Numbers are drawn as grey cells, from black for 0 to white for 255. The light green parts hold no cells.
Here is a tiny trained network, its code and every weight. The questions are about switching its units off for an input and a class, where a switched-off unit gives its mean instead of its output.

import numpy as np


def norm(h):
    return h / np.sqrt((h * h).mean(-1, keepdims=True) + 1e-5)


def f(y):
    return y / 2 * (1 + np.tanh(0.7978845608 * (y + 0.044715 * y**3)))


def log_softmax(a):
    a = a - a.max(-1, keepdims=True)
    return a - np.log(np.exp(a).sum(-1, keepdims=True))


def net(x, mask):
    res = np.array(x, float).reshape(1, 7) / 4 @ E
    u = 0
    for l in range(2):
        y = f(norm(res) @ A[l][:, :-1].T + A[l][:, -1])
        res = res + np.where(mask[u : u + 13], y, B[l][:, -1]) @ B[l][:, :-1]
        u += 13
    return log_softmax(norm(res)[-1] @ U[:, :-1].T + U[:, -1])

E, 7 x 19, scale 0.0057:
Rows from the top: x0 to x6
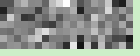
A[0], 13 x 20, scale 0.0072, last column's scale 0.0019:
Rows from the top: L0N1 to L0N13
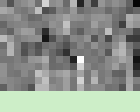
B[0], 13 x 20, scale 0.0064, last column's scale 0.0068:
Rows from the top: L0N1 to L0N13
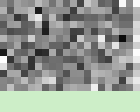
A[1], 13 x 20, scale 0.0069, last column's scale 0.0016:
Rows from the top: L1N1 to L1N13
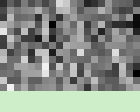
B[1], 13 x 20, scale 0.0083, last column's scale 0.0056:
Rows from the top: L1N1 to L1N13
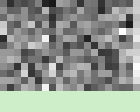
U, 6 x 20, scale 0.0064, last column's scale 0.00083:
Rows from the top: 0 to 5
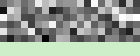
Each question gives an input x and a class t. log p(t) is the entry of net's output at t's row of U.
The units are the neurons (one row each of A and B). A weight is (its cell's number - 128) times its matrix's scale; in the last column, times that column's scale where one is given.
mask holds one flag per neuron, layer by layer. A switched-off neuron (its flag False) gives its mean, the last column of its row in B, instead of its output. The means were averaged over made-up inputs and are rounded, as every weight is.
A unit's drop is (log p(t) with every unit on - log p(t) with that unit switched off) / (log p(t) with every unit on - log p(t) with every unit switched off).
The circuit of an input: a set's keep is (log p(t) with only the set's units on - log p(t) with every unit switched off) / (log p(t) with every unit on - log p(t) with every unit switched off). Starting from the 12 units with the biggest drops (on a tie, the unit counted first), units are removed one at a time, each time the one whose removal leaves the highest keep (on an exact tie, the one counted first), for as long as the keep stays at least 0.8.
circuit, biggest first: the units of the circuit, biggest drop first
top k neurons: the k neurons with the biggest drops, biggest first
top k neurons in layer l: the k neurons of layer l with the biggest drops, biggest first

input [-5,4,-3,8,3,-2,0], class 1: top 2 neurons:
(L0N8; L1N6)
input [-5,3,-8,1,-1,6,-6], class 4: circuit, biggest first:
(L0N6)
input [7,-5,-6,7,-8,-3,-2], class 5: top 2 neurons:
(L0N5; L1N1)
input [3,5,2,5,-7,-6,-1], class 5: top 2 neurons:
(L1N1; L0N5)
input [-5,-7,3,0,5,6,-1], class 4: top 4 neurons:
(L0N6; L0N2; L1N4; L0N1)
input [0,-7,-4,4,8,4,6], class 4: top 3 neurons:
(L0N6; L1N4; L0N2)
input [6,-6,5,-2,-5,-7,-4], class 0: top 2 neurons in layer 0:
(L0N4; L0N13)
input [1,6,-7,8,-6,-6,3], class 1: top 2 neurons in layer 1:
(L1N6; L1N7)
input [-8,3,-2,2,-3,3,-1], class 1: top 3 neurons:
(L0N8; L0N7; L1N6)
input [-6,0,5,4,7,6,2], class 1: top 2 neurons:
(L0N8; L0N7)
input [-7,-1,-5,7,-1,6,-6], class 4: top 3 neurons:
(L0N6; L1N4; L0N2)
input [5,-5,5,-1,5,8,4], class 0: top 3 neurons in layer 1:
(L1N12; L1N1; L1N9)
